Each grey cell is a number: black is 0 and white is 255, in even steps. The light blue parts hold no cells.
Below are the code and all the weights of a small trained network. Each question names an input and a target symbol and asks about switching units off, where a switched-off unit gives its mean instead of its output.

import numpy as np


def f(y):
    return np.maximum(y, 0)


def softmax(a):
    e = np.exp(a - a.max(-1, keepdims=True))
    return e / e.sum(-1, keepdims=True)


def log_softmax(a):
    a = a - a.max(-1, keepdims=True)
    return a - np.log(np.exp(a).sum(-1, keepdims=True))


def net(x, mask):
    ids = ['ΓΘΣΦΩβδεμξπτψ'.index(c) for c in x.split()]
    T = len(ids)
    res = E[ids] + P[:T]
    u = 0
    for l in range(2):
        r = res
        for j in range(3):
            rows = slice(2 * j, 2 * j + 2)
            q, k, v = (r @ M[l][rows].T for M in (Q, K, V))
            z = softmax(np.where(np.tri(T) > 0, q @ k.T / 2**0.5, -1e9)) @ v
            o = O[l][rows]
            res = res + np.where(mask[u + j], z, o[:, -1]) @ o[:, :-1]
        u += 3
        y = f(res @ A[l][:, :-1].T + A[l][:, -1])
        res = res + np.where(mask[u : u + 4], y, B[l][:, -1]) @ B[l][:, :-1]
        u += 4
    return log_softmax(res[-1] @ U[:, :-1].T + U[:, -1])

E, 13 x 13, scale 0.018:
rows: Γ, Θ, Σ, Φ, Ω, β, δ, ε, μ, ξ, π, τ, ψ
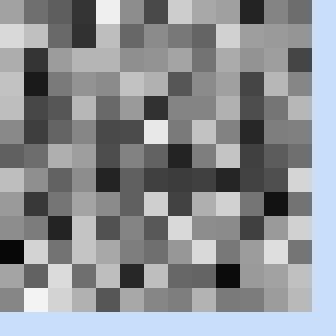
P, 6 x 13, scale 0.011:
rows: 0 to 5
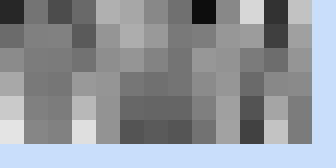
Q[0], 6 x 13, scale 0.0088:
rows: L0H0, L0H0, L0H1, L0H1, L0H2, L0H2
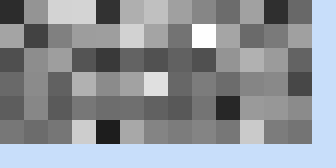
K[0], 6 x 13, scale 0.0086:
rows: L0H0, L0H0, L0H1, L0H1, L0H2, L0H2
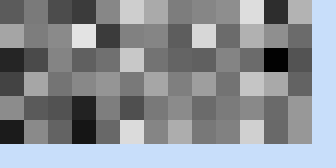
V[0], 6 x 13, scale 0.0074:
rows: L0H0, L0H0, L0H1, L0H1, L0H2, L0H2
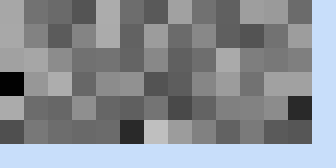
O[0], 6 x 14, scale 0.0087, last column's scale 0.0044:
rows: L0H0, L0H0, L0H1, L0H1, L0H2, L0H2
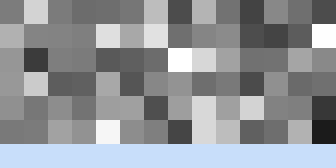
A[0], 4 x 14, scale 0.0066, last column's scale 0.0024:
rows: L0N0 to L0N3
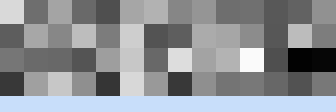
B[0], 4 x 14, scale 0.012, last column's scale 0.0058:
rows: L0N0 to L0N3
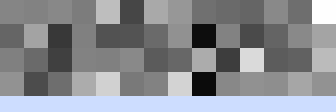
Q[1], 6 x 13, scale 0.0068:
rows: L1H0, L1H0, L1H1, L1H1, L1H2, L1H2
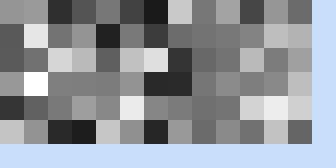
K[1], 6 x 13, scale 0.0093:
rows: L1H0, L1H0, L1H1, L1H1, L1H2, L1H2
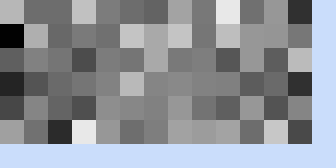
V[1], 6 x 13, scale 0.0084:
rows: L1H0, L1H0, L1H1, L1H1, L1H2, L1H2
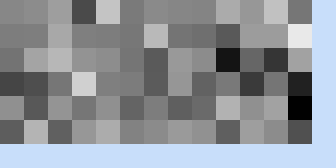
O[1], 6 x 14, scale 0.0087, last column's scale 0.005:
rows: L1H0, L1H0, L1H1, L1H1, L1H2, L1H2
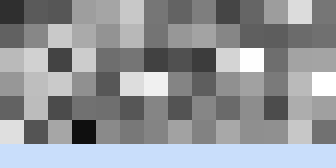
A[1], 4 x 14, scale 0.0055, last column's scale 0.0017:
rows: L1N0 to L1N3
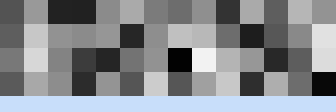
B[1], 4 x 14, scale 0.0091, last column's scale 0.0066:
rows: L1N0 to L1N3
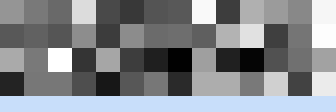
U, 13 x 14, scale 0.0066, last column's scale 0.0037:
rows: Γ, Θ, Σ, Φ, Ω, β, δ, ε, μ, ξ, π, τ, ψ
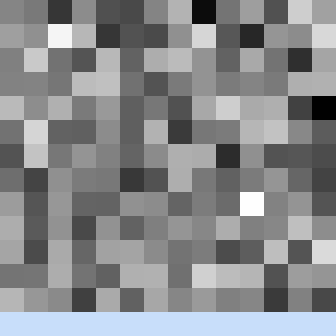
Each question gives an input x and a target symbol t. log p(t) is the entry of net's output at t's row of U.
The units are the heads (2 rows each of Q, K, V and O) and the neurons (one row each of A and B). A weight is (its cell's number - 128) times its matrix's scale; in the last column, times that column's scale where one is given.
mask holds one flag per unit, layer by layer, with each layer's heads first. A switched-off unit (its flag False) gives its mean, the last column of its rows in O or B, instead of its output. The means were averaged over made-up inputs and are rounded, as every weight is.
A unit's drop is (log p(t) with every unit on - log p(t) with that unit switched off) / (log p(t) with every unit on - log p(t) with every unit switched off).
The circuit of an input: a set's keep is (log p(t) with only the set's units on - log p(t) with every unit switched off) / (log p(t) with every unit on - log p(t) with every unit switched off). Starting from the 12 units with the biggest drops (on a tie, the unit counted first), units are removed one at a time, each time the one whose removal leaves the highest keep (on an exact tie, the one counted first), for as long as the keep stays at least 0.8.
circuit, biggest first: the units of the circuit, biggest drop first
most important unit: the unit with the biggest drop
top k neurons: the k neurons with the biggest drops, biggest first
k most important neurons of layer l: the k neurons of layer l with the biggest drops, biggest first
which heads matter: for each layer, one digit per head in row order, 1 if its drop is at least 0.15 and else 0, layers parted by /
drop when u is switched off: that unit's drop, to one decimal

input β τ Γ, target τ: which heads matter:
101 / 100
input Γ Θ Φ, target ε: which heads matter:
000 / 010
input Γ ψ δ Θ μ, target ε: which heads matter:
010 / 010
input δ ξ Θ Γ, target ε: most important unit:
L1H1
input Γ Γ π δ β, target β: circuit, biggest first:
[L0H1; L1N3]
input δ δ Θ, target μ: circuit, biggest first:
[L0N2; L0H0; L0H2]
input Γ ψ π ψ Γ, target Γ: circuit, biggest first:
[L0H2; L1H0]
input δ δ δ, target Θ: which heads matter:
110 / 111
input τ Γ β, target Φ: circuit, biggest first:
[L1H1; L1H0; L0H2]
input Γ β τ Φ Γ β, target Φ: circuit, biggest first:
[L1H1; L1H0; L0H2; L0H0]
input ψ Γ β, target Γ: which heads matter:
110 / 010
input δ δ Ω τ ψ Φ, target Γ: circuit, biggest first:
[L0H2; L1H1]
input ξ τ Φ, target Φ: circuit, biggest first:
[L1H1; L1H0]
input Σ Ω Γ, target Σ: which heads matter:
001 / 101
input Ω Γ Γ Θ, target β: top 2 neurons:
[L1N3; L0N0]
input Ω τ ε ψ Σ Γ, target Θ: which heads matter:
001 / 001
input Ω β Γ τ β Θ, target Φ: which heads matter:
001 / 100
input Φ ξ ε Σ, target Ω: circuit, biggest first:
[L1H0]
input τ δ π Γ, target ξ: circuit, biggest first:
[L1H2; L0H1]
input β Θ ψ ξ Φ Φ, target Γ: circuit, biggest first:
[L1H2; L0H2; L1N3]
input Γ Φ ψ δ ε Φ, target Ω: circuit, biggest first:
[L1H0]
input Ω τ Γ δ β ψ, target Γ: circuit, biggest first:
[L0N1; L0N3]
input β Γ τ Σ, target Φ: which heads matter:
000 / 110
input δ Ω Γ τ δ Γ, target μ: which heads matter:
001 / 000
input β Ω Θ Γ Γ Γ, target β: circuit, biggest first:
[L0H0; L1H0; L1N3]
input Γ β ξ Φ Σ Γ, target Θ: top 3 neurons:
[L1N0; L1N2; L0N2]
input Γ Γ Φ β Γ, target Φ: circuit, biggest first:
[L0H2; L1H0]
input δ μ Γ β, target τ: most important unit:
L0N0
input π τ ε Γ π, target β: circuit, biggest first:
[L0H1; L1H0]
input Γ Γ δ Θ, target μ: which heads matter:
101 / 000
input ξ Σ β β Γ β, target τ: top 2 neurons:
[L1N1; L0N0]
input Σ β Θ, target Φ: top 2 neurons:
[L0N2; L1N0]
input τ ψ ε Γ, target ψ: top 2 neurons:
[L0N2; L1N2]
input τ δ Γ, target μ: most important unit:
L0N2
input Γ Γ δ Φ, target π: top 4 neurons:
[L0N0; L1N1; L1N0; L0N1]
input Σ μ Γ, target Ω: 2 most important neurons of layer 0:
[L0N2; L0N1]
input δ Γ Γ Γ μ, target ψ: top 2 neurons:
[L1N2; L0N2]
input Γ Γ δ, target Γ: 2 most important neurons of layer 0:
[L0N3; L0N1]
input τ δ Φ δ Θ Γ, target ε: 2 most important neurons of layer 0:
[L0N0; L0N1]
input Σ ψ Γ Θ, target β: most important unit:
L0H0
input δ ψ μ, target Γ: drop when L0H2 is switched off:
0.3
